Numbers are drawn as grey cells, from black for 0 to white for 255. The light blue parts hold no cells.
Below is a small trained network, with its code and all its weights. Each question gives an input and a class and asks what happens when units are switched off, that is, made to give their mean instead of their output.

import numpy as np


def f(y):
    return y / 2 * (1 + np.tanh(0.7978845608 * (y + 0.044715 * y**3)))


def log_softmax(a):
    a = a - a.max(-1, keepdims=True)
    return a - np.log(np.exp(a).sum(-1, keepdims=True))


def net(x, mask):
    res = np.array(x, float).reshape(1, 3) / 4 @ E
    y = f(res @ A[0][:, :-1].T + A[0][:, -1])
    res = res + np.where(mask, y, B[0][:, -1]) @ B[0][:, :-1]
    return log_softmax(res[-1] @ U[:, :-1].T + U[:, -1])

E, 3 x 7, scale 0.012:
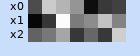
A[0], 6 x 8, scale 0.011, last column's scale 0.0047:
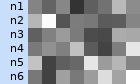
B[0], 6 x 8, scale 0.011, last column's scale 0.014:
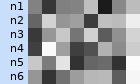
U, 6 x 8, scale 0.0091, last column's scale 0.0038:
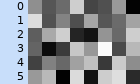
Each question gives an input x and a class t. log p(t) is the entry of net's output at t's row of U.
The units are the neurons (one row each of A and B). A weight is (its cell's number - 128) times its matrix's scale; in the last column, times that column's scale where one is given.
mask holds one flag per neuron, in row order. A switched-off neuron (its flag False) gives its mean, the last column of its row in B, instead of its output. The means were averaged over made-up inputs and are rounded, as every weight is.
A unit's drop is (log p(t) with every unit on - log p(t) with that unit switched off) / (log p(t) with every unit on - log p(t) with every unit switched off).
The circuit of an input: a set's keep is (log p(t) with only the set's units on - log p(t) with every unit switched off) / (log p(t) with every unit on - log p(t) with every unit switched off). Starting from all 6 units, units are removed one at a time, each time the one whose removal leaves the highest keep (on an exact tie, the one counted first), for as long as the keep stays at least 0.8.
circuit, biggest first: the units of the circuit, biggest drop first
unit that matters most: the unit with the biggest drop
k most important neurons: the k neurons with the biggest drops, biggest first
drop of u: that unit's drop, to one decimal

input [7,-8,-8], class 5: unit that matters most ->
n2
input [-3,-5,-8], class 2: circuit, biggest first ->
(n5 n2)
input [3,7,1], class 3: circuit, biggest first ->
(n5 n6)
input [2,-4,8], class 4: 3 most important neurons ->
(n5 n1 n3)
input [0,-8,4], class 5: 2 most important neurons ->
(n2 n5)
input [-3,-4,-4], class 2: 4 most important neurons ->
(n5 n2 n6 n1)
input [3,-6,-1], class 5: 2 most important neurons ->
(n5 n2)
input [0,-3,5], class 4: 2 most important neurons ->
(n5 n1)
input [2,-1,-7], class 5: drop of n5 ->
0.6
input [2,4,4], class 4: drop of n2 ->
0.0
